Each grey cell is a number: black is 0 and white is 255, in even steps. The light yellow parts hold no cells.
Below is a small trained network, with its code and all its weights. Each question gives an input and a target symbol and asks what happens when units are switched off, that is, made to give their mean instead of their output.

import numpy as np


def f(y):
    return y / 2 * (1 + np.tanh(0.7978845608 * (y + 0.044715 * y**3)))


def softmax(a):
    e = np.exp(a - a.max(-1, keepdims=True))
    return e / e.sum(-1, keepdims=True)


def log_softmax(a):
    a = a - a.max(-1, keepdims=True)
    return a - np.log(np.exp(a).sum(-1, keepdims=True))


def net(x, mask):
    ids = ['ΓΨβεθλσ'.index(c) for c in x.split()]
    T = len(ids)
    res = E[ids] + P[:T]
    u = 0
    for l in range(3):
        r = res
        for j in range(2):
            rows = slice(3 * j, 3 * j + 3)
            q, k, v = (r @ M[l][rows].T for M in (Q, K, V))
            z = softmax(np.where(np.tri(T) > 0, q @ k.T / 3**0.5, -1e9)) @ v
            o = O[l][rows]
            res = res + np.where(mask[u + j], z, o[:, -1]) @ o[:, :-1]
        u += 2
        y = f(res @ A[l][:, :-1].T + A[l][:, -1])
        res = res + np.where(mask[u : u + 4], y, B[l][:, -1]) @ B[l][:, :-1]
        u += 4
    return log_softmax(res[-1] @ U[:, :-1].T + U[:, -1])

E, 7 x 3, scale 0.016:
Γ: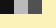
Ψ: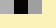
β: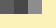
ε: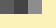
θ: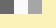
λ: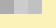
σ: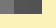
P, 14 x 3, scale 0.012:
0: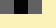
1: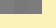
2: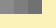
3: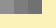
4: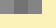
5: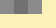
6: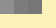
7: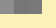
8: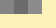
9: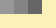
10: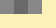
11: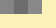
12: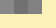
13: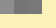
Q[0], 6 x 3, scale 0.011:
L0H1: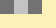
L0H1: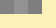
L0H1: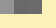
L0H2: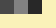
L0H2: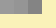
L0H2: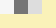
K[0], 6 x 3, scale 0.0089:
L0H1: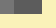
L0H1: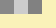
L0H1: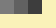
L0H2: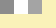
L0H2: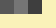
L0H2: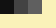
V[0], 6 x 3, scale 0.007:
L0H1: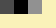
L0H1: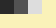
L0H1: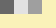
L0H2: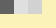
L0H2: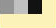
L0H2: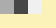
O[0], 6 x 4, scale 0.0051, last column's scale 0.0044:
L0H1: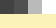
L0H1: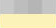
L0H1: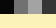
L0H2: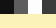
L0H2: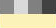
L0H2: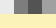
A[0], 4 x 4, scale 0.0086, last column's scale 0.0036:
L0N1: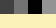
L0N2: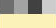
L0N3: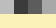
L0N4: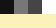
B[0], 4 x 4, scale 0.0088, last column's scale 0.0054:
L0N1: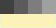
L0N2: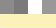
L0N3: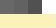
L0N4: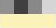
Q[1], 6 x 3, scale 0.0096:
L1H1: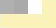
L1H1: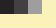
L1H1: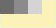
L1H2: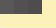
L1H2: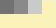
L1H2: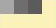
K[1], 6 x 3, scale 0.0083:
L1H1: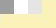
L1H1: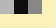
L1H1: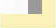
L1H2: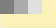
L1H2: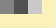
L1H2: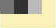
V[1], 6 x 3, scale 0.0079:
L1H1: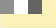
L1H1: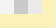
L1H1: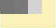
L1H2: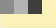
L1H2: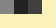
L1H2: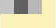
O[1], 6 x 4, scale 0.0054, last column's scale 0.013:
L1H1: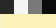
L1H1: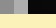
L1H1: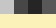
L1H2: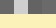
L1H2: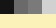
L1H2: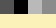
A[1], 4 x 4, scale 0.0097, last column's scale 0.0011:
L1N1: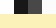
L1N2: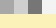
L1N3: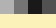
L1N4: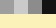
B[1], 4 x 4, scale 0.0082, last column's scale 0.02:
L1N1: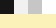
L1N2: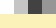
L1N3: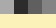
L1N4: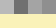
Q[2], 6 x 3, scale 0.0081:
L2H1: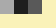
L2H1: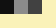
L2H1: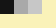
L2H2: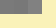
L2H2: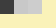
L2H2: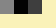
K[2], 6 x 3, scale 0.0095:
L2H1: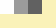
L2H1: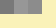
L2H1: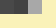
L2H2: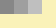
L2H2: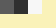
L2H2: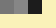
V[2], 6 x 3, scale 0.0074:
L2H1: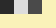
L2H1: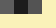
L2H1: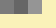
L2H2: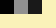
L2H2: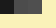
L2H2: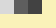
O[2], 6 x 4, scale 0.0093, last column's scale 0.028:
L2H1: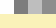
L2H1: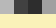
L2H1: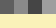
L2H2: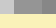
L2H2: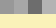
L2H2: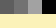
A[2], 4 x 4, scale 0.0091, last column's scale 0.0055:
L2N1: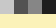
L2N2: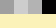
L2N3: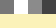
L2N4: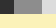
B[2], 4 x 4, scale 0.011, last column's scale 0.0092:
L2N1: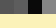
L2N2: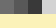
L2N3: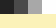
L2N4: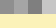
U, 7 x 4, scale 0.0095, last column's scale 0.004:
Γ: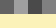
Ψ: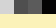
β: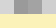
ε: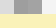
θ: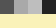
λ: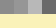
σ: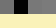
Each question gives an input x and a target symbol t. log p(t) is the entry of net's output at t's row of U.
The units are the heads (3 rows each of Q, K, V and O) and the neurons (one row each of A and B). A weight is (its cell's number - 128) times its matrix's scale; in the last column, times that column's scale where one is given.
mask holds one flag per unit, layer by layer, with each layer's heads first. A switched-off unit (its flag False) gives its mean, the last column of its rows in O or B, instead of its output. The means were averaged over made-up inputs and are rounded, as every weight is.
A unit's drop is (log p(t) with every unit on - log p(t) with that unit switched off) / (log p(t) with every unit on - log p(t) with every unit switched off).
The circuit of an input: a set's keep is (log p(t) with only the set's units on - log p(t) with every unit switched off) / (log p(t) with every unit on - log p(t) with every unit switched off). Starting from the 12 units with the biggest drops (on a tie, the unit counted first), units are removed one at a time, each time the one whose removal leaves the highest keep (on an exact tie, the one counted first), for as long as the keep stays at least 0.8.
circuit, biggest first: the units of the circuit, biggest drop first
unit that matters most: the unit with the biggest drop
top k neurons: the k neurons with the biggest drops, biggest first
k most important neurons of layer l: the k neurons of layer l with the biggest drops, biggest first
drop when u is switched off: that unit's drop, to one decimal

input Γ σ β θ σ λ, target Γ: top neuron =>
L0N4
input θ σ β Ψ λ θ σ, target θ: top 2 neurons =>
L1N1, L1N3
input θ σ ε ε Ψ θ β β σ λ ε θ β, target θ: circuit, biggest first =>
L2H1, L1H1, L1N1
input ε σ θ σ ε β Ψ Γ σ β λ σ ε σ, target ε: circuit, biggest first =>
L2N3, L2N2
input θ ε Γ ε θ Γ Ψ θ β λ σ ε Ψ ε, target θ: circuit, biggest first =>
L1N1, L2H1, L1H1
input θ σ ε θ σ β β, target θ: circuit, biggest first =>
L2H1, L2N2
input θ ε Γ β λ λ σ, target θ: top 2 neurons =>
L1N1, L0N3
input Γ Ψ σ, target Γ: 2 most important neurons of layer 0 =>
L0N4, L0N1
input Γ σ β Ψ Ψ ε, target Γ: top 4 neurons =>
L0N4, L1N1, L0N1, L2N3
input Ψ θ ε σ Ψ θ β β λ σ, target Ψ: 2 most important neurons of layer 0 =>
L0N3, L0N2
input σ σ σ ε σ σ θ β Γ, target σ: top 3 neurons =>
L1N1, L0N4, L0N1
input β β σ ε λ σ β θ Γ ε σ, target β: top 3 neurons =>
L1N1, L2N3, L0N3
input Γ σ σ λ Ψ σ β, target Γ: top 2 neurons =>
L0N4, L1N1
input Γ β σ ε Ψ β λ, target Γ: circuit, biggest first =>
L1H1
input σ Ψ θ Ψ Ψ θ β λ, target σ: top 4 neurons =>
L1N1, L2N3, L2N2, L0N4
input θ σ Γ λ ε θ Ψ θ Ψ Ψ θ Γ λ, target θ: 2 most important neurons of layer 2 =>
L2N3, L2N1
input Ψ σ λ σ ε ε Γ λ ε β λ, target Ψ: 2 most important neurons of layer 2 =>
L2N1, L2N2
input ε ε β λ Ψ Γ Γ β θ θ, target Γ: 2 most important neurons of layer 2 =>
L2N3, L2N2
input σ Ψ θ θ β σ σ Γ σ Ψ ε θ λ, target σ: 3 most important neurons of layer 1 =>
L1N1, L1N2, L1N3
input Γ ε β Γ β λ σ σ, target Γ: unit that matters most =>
L2H1
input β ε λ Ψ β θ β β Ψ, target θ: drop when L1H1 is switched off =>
0.3
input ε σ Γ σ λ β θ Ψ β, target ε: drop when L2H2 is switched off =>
0.1
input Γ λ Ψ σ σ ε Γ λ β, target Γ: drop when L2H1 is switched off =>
1.1
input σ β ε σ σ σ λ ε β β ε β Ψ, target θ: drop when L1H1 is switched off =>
0.9
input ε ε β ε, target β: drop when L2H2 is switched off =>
0.2
